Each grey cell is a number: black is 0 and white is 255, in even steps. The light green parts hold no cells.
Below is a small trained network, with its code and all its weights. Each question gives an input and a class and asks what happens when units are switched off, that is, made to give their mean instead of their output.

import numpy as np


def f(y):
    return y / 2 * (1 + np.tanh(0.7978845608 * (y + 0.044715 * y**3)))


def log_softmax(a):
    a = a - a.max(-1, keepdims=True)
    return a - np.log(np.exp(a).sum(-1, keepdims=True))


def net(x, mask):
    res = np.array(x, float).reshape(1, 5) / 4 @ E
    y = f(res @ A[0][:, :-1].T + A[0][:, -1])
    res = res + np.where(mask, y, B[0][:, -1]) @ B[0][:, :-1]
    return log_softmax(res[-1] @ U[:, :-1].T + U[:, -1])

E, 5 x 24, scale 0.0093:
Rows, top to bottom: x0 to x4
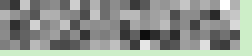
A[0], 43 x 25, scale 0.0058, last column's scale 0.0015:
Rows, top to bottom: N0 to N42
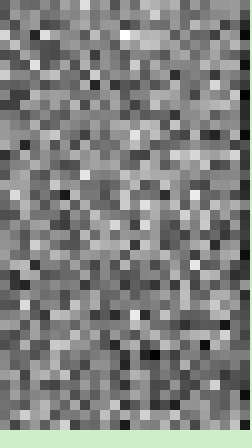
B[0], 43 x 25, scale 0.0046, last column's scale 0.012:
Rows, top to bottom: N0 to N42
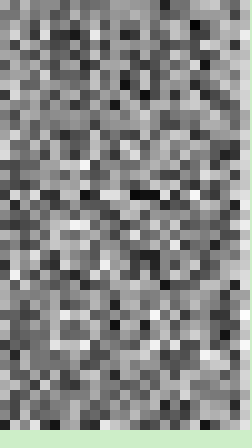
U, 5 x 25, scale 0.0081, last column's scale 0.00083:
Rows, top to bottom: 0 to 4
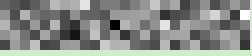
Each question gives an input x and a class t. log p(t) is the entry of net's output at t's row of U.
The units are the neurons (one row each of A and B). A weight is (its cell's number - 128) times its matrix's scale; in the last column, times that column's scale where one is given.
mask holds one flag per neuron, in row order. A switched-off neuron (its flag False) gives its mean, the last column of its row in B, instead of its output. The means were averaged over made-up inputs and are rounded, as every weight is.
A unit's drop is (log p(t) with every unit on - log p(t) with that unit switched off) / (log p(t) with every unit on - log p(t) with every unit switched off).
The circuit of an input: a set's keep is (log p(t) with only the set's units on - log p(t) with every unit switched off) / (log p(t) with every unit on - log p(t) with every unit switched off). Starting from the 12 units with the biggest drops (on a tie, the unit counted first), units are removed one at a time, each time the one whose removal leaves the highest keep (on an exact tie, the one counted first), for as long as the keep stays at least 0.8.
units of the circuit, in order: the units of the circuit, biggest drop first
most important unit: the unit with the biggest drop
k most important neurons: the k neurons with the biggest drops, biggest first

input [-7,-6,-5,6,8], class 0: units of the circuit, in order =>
N22
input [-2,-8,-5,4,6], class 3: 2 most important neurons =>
N38, N27
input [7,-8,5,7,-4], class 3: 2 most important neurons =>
N27, N8
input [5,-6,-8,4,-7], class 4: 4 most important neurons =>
N19, N26, N22, N24
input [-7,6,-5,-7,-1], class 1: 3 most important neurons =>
N4, N20, N17
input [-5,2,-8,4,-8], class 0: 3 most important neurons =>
N34, N31, N18
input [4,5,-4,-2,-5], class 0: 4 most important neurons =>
N34, N31, N18, N27
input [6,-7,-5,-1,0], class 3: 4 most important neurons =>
N27, N8, N5, N2
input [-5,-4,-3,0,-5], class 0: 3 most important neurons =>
N34, N31, N15
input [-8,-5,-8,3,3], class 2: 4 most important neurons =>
N32, N37, N23, N14
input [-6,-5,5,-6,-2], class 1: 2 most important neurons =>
N20, N0
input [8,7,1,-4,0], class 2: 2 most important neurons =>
N15, N10
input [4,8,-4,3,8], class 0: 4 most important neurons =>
N22, N24, N16, N40
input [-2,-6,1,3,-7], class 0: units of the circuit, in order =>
N31
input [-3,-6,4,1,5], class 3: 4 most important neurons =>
N38, N27, N31, N34
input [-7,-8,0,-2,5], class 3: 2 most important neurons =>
N27, N38
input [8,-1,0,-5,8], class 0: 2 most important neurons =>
N22, N24
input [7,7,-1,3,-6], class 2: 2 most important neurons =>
N15, N10
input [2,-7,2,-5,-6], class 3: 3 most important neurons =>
N27, N8, N5
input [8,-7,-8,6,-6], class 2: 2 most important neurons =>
N15, N30
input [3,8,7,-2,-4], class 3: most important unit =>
N3
